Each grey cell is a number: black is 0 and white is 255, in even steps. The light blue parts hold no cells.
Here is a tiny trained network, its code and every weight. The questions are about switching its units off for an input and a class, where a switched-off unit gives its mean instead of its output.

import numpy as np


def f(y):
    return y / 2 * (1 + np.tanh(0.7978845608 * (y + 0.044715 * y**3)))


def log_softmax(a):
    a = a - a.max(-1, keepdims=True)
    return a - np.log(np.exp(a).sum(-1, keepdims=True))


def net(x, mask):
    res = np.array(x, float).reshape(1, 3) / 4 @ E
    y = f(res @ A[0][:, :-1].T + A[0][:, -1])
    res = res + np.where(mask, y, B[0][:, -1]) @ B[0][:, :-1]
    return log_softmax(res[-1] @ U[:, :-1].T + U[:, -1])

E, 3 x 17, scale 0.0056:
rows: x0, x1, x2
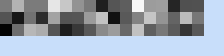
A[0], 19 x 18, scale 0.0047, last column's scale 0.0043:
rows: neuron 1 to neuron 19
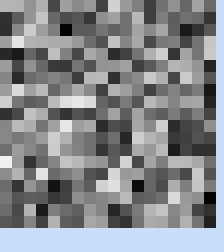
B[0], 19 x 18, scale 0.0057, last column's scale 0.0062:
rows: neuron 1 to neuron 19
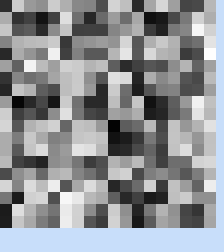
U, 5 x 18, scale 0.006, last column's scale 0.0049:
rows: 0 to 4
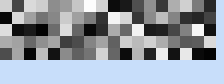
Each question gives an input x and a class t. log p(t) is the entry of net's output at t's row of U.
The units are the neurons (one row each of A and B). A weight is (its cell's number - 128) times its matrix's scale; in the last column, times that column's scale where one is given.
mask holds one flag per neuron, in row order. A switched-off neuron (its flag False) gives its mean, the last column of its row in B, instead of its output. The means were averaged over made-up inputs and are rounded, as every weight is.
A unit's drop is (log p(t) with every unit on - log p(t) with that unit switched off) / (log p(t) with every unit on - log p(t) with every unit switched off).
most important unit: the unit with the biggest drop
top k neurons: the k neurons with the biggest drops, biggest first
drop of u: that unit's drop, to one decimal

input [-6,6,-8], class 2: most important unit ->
neuron 14
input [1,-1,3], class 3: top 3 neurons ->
(neuron 9; neuron 14; neuron 17)
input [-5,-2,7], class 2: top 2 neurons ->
(neuron 10; neuron 2)
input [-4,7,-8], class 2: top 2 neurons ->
(neuron 9; neuron 14)
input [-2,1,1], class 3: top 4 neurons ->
(neuron 13; neuron 12; neuron 11; neuron 9)
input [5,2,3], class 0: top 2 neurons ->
(neuron 13; neuron 12)
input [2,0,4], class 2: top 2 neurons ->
(neuron 16; neuron 3)
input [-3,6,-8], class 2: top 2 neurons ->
(neuron 9; neuron 14)
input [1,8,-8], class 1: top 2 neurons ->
(neuron 5; neuron 7)
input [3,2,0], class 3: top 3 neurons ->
(neuron 16; neuron 6; neuron 17)
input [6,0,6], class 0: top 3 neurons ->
(neuron 13; neuron 12; neuron 11)
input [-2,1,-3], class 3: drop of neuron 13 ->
0.2
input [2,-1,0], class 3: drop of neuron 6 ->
0.1
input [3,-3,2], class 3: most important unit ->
neuron 16
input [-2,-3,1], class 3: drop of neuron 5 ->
0.2
